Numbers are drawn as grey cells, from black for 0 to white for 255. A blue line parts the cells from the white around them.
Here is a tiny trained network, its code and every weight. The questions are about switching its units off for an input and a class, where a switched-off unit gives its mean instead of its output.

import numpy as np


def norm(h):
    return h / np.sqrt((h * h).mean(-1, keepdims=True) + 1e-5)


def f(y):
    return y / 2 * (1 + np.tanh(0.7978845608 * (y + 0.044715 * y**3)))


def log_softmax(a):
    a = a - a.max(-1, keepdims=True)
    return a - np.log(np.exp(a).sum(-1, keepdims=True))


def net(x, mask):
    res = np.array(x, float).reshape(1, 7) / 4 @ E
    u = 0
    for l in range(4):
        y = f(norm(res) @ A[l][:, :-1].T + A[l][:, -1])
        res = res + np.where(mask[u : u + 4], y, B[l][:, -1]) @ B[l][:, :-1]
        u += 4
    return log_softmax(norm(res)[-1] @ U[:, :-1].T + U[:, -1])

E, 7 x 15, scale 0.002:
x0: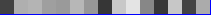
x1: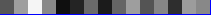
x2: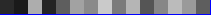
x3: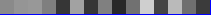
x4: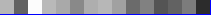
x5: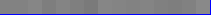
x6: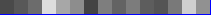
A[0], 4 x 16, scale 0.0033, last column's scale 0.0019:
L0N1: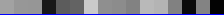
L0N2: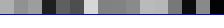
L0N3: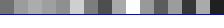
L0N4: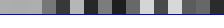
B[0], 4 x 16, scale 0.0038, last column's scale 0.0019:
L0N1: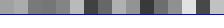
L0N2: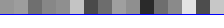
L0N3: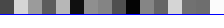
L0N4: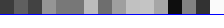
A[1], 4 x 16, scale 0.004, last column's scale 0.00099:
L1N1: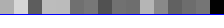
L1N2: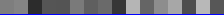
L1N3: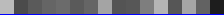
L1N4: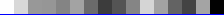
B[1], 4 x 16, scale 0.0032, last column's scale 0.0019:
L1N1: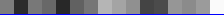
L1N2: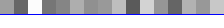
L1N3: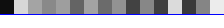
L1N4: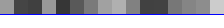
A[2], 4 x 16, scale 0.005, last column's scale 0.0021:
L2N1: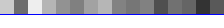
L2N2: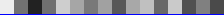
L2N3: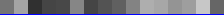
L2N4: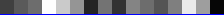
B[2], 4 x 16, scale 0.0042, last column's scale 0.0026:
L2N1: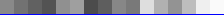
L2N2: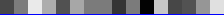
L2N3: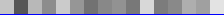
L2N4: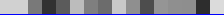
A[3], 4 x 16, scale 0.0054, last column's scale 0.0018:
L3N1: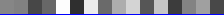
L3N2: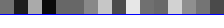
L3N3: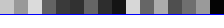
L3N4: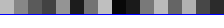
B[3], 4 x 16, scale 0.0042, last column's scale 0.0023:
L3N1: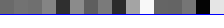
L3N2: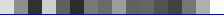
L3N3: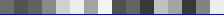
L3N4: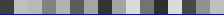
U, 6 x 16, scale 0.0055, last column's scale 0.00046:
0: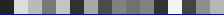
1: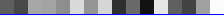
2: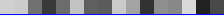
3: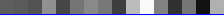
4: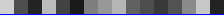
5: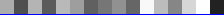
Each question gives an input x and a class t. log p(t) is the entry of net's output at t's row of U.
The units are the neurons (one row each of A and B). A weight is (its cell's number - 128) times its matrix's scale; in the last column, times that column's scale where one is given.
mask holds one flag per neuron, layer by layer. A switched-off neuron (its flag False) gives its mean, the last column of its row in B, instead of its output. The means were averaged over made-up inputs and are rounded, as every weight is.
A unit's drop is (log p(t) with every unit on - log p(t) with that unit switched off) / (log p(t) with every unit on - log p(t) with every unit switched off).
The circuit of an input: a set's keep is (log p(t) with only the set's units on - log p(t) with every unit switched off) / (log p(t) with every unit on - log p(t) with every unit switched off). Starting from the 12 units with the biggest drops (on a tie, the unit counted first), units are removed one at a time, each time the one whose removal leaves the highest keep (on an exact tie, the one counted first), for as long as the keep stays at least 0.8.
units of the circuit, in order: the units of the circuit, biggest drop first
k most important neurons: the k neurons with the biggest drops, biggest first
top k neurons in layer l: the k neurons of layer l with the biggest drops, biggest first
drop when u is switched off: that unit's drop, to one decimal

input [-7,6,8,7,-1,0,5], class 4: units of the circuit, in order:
[L3N2]
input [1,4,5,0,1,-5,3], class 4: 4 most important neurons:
[L3N2 L2N2 L0N2 L0N1]
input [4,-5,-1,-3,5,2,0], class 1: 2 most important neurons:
[L2N2 L1N2]
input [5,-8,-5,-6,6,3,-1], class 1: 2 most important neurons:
[L2N2 L0N4]
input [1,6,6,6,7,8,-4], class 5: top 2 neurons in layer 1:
[L1N1 L1N4]
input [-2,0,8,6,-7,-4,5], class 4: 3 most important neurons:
[L3N2 L2N1 L3N1]
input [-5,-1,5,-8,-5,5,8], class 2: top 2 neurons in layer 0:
[L0N4 L0N3]
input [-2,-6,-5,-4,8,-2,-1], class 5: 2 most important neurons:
[L2N1 L3N3]
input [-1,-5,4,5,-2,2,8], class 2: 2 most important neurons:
[L2N4 L3N3]
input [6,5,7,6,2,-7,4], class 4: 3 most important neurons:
[L3N2 L1N3 L2N2]
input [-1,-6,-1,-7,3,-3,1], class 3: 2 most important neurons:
[L3N1 L3N3]
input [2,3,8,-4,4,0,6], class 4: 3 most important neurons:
[L3N2 L0N2 L0N1]
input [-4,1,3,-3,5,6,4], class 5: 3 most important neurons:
[L2N1 L0N3 L0N2]
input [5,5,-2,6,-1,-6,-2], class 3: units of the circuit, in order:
[L0N4]
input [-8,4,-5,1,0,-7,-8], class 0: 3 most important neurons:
[L3N4 L2N4 L1N3]
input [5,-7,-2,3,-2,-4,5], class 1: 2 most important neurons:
[L2N2 L1N3]
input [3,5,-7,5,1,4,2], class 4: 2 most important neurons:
[L1N4 L2N2]
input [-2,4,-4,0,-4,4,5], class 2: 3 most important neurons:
[L2N4 L2N2 L2N1]
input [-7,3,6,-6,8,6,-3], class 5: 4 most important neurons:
[L2N1 L0N3 L0N4 L1N1]
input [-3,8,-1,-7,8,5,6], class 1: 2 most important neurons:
[L3N3 L0N4]
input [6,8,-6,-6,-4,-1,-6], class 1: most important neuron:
[L3N3]
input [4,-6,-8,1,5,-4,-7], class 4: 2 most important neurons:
[L1N4 L1N1]
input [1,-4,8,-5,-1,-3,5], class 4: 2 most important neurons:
[L3N2 L0N4]
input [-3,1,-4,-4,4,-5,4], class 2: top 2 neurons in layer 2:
[L2N4 L2N3]
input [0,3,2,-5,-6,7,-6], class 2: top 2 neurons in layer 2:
[L2N1 L2N2]
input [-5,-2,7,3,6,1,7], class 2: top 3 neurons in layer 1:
[L1N1 L1N2 L1N4]
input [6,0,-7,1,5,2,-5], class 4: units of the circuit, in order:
[L1N4]
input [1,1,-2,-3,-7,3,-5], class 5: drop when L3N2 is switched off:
0.1
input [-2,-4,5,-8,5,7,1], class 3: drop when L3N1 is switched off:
0.9
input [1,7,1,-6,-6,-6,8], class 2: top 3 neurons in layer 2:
[L2N4 L2N2 L2N3]
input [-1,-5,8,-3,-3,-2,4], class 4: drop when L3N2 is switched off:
1.4
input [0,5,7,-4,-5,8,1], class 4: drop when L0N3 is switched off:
0.0
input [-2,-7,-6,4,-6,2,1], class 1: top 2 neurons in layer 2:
[L2N2 L2N1]
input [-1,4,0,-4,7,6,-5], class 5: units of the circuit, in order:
[L2N1]
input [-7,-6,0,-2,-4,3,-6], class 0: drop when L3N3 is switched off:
0.1
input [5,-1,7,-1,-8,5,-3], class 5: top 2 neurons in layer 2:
[L2N3 L2N2]
